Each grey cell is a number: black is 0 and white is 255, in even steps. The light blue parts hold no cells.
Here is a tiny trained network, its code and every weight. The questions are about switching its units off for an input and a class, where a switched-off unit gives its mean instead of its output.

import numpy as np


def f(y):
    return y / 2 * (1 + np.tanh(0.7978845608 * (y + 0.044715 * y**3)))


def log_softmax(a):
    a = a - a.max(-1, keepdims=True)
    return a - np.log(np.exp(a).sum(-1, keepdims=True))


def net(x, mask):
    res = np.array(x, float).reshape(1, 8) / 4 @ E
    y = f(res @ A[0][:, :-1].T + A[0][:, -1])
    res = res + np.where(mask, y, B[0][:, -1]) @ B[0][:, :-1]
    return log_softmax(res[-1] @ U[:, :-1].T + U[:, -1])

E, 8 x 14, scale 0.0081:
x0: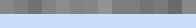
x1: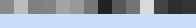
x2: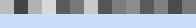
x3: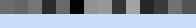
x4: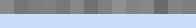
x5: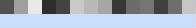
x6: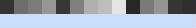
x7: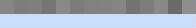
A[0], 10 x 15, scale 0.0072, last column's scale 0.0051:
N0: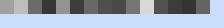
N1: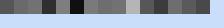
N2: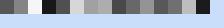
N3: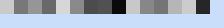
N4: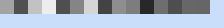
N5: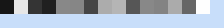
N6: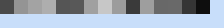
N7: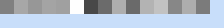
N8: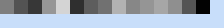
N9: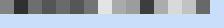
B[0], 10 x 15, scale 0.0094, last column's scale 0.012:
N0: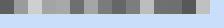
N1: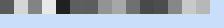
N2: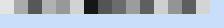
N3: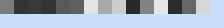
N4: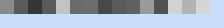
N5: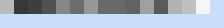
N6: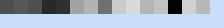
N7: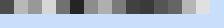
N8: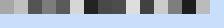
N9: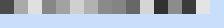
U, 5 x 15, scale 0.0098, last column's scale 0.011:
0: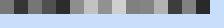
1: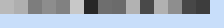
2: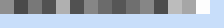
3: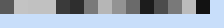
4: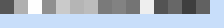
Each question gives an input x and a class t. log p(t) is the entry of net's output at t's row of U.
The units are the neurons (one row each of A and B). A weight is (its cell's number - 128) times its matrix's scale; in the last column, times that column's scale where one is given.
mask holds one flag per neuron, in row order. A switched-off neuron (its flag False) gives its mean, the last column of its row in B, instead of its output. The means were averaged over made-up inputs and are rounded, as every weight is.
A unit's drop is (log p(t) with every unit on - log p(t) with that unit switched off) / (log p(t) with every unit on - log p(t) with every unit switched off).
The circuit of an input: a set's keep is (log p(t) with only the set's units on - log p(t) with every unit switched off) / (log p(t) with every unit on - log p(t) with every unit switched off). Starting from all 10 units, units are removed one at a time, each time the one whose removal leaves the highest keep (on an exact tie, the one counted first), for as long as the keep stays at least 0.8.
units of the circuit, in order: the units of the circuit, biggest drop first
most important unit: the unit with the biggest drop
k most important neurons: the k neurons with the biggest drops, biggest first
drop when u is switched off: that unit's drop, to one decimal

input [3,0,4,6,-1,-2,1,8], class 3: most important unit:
N1
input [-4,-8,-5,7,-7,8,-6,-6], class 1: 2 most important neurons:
(N2 N7)
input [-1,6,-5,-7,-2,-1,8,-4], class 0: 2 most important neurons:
(N6 N5)
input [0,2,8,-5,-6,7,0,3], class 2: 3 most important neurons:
(N4 N8 N7)
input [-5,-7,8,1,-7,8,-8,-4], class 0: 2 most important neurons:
(N3 N8)
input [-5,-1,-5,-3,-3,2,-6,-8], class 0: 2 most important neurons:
(N3 N4)
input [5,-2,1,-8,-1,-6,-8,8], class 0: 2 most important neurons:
(N3 N1)
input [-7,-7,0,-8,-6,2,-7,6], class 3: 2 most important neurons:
(N7 N6)
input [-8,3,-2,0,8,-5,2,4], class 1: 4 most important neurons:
(N8 N9 N4 N3)
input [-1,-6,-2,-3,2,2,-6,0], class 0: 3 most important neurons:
(N3 N0 N4)
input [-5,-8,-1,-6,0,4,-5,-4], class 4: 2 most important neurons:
(N9 N1)
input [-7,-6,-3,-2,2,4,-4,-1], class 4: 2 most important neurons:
(N9 N4)
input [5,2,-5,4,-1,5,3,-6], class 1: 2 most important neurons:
(N2 N4)
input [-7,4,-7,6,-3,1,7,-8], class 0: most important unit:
N6
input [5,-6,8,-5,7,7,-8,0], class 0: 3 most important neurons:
(N3 N5 N8)
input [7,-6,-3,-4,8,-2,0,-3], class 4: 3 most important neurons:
(N9 N4 N1)
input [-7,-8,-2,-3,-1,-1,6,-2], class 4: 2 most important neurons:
(N9 N3)
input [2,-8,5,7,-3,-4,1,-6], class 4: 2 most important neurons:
(N9 N7)
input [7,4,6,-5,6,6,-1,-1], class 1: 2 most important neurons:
(N2 N5)
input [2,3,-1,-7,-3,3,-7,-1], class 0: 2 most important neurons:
(N3 N1)
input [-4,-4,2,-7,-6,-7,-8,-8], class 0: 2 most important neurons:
(N3 N2)
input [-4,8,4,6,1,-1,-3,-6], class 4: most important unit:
N0
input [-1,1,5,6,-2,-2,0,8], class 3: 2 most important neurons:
(N1 N5)
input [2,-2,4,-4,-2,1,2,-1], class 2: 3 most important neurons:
(N4 N1 N9)
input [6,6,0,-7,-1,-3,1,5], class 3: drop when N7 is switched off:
0.8
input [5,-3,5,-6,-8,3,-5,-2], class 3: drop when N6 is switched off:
0.5
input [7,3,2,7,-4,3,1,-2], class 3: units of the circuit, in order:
(N1)
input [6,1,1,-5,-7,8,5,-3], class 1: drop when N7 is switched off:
0.0
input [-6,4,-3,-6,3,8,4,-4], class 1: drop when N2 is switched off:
1.4
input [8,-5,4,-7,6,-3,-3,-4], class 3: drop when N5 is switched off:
0.1
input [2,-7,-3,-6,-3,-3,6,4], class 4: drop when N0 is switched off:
-0.1
